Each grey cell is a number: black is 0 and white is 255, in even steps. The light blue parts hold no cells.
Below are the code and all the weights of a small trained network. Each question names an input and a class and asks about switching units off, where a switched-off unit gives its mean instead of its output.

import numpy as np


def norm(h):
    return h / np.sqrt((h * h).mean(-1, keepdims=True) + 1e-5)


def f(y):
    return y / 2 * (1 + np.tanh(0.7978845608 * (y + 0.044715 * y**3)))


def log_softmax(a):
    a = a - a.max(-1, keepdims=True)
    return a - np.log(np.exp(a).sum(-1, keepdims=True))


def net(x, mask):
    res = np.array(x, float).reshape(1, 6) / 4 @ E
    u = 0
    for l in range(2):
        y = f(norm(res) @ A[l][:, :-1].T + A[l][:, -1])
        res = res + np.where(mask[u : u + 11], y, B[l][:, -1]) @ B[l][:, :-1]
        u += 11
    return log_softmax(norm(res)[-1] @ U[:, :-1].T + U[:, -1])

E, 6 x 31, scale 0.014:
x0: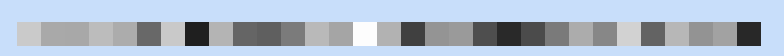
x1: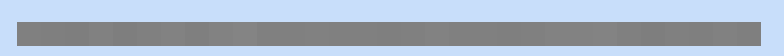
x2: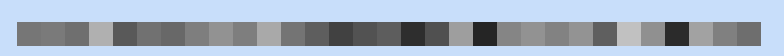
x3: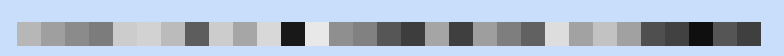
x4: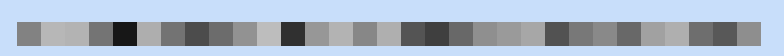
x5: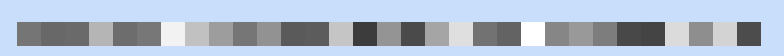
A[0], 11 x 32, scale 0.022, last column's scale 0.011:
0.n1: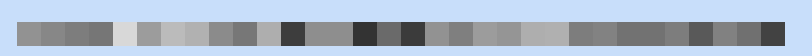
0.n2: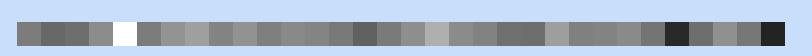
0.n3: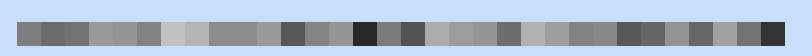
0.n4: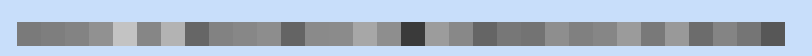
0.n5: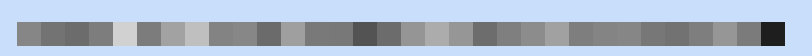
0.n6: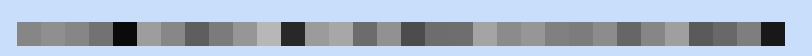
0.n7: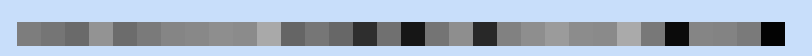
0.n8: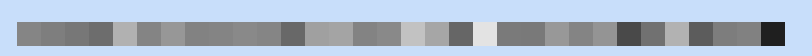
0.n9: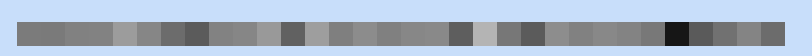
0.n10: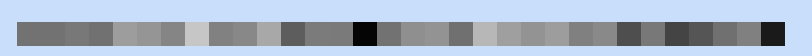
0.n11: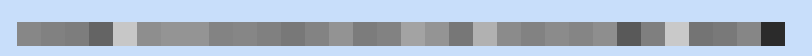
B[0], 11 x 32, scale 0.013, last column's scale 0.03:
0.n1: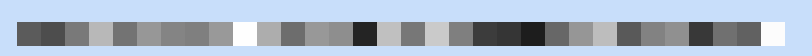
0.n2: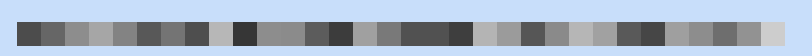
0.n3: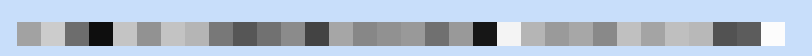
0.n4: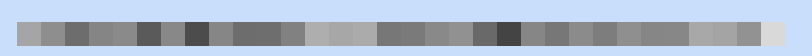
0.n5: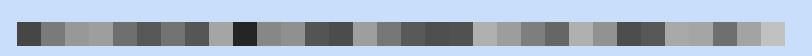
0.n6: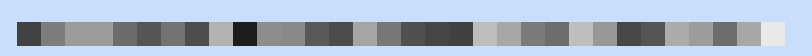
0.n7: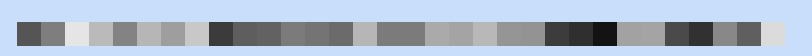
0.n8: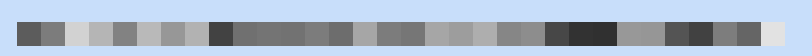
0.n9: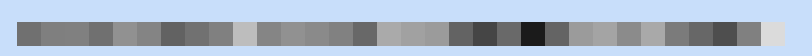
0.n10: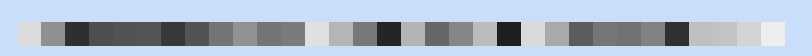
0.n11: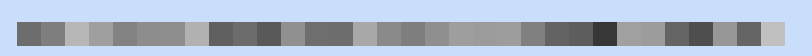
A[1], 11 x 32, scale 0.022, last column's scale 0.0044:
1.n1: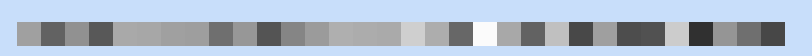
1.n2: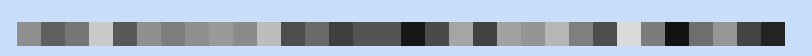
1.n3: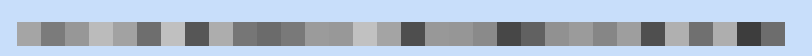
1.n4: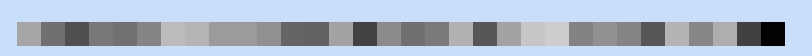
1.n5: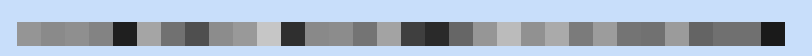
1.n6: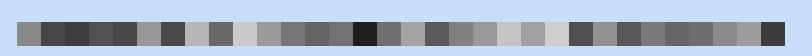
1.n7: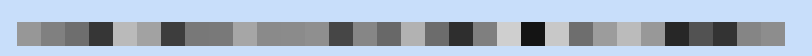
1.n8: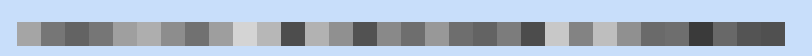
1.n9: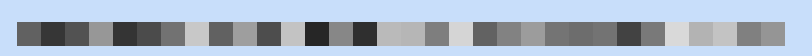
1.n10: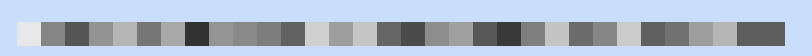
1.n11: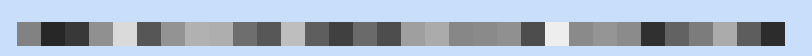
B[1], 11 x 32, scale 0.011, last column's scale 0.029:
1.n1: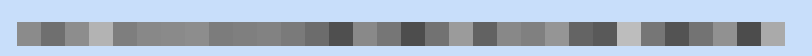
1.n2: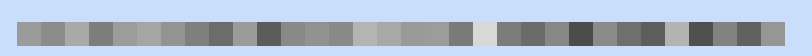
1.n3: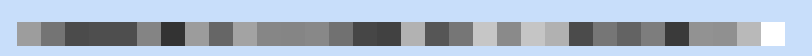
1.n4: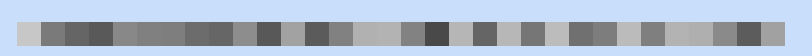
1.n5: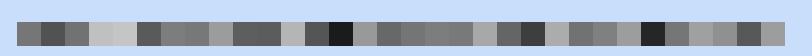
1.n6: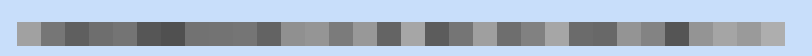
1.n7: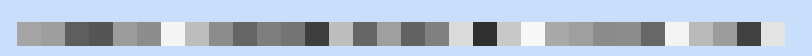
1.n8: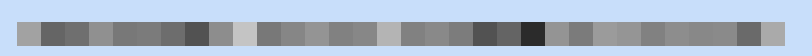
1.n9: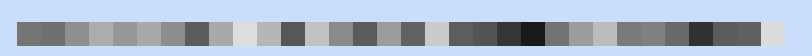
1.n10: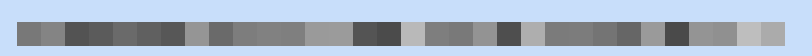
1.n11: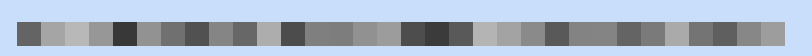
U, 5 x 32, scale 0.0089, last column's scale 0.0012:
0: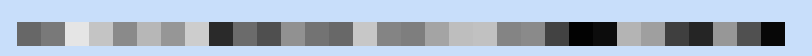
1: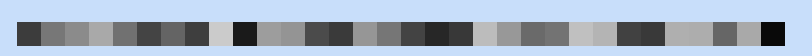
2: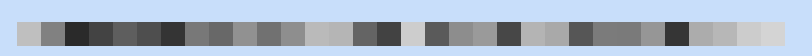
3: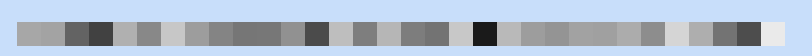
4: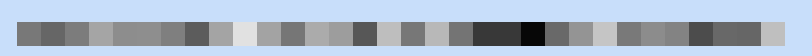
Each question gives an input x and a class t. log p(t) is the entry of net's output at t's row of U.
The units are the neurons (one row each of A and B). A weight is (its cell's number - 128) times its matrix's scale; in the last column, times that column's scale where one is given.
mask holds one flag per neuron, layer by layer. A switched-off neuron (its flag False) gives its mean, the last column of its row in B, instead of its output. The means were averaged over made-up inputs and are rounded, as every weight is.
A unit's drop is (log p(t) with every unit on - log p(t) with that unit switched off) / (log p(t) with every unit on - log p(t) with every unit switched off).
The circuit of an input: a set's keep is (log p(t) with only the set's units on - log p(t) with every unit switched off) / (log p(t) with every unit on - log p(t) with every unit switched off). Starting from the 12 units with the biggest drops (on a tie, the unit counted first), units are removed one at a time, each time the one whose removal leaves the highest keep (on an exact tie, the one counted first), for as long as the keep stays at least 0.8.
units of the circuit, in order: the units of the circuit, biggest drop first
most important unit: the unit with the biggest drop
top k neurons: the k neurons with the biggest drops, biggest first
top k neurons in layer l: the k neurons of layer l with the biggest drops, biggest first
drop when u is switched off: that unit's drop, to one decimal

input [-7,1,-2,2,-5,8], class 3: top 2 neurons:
(0.n3, 1.n4)
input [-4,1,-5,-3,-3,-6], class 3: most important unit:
1.n7
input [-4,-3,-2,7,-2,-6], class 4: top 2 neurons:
(0.n9, 0.n3)
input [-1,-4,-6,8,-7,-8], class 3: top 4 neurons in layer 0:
(0.n9, 0.n6, 0.n7, 0.n1)
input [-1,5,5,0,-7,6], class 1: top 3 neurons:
(0.n5, 0.n2, 0.n8)
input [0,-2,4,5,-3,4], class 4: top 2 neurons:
(0.n1, 0.n8)
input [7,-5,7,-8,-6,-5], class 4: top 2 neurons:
(0.n4, 0.n10)
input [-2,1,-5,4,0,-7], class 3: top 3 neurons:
(1.n7, 0.n9, 0.n7)
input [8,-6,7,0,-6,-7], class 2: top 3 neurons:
(0.n8, 0.n4, 1.n3)
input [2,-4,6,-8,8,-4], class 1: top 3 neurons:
(0.n1, 0.n7, 1.n5)
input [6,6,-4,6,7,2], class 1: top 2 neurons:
(0.n6, 0.n10)
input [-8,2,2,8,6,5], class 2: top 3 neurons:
(0.n10, 1.n6, 1.n9)
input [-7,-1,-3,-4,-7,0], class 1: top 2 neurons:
(0.n5, 0.n2)
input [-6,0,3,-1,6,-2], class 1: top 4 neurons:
(0.n6, 1.n3, 1.n5, 1.n10)
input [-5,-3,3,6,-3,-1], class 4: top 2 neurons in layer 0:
(0.n1, 0.n9)
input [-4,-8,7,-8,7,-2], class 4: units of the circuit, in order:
(1.n9)
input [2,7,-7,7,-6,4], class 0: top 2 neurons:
(0.n8, 0.n11)
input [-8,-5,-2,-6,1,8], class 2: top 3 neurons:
(0.n10, 1.n6, 1.n7)
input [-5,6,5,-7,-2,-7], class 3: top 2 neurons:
(1.n7, 0.n10)
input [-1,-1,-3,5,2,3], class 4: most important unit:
0.n1
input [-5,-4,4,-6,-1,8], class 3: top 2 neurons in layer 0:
(0.n3, 0.n1)
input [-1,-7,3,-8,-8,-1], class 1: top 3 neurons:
(0.n1, 0.n5, 1.n11)
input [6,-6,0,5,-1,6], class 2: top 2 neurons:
(0.n4, 1.n3)
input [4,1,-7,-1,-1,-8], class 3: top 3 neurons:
(1.n7, 0.n7, 0.n9)
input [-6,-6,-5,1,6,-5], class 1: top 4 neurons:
(0.n6, 0.n7, 0.n3, 1.n3)
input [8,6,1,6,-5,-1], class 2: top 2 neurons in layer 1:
(1.n3, 1.n10)
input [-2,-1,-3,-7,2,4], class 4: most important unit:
1.n9
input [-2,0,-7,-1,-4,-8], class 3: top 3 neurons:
(1.n7, 0.n7, 0.n9)
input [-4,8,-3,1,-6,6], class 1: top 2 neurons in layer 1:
(1.n7, 1.n11)
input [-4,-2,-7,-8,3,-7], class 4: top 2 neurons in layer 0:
(0.n10, 0.n7)
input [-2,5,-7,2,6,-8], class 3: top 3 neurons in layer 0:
(0.n9, 0.n7, 0.n5)
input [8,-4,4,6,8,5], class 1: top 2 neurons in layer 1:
(1.n5, 1.n6)
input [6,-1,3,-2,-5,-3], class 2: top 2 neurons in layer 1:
(1.n3, 1.n10)
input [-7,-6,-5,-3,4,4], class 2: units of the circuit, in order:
(0.n10)
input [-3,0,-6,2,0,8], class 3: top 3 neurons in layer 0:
(0.n3, 0.n7, 0.n1)
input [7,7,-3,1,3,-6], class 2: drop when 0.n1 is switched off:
0.1
